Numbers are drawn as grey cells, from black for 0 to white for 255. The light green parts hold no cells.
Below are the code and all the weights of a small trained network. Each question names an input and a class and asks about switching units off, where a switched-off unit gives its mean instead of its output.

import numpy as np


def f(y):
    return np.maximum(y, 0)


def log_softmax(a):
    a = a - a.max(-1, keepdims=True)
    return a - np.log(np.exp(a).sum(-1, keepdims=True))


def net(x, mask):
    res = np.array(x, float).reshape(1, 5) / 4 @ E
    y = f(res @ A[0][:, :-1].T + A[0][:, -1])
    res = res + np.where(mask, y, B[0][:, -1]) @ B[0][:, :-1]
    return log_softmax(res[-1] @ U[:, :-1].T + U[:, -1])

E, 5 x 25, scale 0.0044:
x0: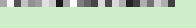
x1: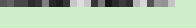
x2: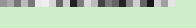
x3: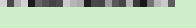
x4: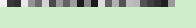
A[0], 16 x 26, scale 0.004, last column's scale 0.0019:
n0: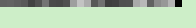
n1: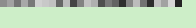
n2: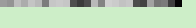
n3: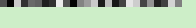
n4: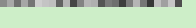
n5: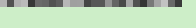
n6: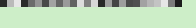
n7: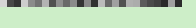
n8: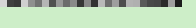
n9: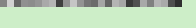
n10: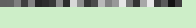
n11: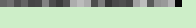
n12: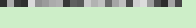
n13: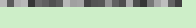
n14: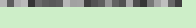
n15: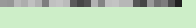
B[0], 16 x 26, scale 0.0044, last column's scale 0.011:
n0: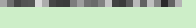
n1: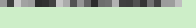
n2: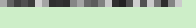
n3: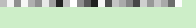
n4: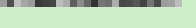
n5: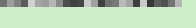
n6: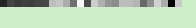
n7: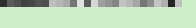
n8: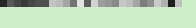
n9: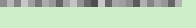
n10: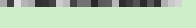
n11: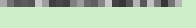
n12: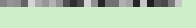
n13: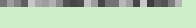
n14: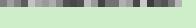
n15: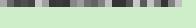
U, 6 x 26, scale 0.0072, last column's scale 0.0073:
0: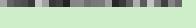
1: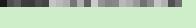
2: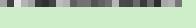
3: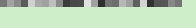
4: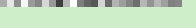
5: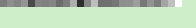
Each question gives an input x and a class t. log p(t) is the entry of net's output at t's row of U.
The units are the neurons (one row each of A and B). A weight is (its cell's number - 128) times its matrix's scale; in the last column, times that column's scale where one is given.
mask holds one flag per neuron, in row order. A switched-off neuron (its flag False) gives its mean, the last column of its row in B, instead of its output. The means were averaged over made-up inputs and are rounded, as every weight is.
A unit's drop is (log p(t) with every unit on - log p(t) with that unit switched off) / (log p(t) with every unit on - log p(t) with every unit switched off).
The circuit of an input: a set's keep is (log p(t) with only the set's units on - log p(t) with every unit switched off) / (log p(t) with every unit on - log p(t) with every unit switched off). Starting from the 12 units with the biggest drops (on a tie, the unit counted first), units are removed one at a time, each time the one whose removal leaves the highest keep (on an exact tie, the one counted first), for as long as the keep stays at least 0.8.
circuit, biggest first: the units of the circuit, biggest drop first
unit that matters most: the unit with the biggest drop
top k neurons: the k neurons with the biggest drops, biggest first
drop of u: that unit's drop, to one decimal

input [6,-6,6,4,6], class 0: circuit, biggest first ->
[n2 n3]
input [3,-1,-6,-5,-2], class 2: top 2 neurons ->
[n10 n3]
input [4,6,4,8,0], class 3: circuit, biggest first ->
[n5 n13]
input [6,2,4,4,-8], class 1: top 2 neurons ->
[n6 n3]
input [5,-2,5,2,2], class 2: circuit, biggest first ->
[n3 n1]
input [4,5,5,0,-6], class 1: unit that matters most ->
n6
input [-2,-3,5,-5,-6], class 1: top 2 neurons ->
[n6 n10]
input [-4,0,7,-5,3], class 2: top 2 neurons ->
[n1 n4]
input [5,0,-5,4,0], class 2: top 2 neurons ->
[n3 n10]
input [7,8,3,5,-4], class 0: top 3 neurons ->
[n3 n11 n0]
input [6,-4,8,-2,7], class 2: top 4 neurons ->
[n1 n4 n6 n3]
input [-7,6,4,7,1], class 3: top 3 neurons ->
[n5 n13 n14]
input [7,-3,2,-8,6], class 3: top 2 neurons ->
[n12 n3]
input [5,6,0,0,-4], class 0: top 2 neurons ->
[n3 n11]
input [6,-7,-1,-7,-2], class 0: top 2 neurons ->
[n2 n15]
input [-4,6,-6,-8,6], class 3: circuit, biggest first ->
[n12]
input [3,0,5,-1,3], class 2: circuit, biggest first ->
[n1 n4]
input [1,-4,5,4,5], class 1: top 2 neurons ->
[n8 n7]
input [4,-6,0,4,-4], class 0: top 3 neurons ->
[n2 n3 n15]
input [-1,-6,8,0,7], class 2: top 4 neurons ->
[n1 n4 n6 n0]
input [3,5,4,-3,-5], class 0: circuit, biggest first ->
[n11]
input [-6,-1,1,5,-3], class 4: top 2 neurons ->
[n3 n12]
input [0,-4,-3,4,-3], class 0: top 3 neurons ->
[n2 n12 n15]
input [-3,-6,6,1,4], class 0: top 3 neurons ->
[n2 n15 n10]
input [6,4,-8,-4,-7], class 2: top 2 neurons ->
[n10 n3]
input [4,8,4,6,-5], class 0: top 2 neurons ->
[n11 n0]
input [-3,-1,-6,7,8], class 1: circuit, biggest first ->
[n8]
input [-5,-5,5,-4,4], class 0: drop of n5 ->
0.1
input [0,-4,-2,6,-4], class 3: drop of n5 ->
0.2
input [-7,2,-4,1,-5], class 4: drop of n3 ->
1.1
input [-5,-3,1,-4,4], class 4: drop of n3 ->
1.0
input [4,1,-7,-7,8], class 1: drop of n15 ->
0.0
